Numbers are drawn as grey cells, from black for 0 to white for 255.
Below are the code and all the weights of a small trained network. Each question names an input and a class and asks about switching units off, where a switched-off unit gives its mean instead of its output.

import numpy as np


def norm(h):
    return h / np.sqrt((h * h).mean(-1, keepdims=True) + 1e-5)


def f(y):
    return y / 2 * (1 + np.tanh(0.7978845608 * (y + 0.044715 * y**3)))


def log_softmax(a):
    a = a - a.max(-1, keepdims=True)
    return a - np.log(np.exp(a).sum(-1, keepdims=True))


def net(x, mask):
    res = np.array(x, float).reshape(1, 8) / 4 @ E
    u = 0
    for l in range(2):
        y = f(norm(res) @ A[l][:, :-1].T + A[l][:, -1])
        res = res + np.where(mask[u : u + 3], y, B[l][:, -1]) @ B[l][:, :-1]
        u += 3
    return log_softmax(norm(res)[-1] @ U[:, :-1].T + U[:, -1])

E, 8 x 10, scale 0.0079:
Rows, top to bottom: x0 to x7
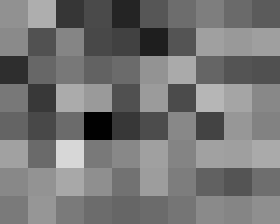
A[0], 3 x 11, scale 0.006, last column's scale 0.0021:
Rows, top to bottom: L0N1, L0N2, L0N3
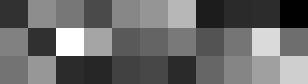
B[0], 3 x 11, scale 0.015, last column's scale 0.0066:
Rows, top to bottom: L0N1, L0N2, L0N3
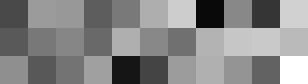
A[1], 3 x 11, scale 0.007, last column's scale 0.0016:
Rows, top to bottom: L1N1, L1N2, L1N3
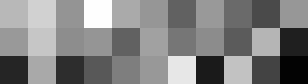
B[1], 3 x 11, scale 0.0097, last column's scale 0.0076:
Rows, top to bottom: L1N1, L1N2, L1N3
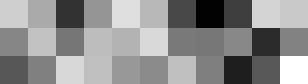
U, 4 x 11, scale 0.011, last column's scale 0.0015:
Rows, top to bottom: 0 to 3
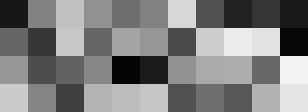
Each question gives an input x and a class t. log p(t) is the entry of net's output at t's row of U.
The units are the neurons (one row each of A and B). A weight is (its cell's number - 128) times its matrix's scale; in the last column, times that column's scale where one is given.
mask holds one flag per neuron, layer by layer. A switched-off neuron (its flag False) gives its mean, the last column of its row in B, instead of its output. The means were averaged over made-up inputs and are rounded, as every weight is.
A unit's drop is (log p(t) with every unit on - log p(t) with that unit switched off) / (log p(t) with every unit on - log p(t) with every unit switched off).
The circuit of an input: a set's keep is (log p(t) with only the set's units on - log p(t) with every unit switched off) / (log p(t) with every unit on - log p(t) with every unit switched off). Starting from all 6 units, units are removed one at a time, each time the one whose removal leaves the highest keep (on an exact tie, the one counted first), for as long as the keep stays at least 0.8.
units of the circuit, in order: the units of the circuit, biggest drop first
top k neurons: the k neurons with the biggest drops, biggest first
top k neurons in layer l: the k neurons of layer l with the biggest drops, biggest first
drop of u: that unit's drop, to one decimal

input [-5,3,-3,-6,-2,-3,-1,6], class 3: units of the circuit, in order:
[L0N1]
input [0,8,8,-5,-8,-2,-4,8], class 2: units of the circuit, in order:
[L0N1; L1N3]
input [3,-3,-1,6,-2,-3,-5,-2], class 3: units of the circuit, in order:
[L0N1; L0N3]
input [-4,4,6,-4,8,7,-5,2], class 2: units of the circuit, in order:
[L0N3; L0N1]
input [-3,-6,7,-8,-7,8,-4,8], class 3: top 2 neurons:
[L1N1; L0N1]
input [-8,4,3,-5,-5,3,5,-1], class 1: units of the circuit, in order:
[L0N2; L1N3]
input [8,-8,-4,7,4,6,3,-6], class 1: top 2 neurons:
[L0N1; L1N1]
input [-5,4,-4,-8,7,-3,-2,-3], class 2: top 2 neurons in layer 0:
[L0N3; L0N1]
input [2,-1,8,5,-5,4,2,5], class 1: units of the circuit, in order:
[L0N1; L1N3]
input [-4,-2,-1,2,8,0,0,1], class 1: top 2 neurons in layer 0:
[L0N2; L0N1]
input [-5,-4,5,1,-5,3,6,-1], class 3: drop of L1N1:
0.1
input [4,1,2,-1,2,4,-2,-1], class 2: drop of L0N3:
0.1
